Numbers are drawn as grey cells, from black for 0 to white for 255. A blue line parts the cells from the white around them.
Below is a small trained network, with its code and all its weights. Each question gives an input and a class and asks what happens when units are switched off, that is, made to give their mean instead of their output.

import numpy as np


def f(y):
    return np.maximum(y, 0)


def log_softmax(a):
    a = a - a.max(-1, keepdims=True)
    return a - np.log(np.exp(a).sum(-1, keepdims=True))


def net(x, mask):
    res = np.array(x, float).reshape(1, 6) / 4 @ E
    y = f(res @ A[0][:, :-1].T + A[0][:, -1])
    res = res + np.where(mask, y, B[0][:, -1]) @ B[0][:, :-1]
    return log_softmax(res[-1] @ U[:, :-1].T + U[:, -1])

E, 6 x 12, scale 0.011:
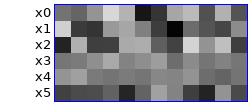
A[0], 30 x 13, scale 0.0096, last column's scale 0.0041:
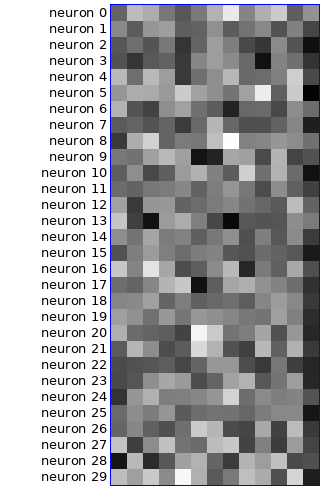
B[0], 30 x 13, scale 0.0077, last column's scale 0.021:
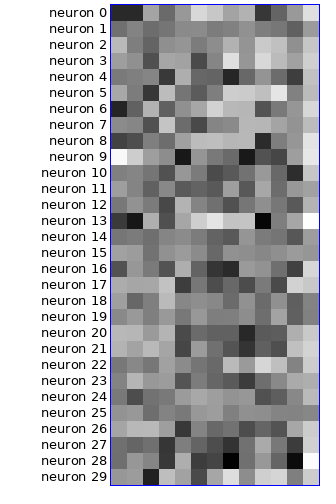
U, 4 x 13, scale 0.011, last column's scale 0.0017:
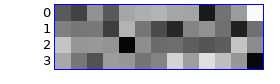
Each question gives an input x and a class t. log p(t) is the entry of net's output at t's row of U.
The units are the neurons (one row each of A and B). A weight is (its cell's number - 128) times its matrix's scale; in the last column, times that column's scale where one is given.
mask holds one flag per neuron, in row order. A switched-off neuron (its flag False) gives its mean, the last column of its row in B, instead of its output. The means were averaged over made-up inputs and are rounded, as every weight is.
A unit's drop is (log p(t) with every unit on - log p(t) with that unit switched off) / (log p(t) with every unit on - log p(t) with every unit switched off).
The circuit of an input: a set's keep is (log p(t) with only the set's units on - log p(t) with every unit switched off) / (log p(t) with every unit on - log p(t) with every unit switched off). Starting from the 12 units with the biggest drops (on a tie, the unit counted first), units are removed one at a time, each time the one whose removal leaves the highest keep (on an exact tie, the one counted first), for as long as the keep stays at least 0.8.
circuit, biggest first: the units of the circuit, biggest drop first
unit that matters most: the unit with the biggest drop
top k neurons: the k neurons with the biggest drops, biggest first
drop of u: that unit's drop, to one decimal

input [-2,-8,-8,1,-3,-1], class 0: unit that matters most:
neuron 8
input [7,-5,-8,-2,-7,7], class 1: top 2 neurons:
(neuron 16; neuron 4)
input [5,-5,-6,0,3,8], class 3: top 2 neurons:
(neuron 3; neuron 28)
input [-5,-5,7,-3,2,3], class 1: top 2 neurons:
(neuron 28; neuron 13)
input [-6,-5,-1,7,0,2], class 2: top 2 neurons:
(neuron 13; neuron 21)
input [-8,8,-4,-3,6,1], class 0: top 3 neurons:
(neuron 13; neuron 6; neuron 9)
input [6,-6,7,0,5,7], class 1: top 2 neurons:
(neuron 28; neuron 13)
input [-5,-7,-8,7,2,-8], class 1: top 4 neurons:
(neuron 16; neuron 4; neuron 27; neuron 13)
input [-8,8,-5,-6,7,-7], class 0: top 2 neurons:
(neuron 13; neuron 6)
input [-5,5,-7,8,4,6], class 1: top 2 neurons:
(neuron 27; neuron 16)
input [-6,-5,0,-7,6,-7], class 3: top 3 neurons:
(neuron 5; neuron 29; neuron 9)
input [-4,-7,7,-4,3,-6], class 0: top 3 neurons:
(neuron 0; neuron 8; neuron 16)
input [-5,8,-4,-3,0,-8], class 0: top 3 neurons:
(neuron 13; neuron 6; neuron 3)
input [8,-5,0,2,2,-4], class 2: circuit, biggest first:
(neuron 9)
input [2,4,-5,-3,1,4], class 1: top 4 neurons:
(neuron 27; neuron 0; neuron 8; neuron 16)
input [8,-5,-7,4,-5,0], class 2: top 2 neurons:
(neuron 9; neuron 17)
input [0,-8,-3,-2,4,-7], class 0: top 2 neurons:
(neuron 0; neuron 8)
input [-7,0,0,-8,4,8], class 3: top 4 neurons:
(neuron 3; neuron 22; neuron 2; neuron 9)
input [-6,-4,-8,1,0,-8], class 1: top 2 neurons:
(neuron 16; neuron 4)
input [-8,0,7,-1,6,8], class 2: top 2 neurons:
(neuron 21; neuron 26)
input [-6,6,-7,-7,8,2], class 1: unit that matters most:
neuron 27
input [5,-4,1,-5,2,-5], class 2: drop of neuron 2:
0.2
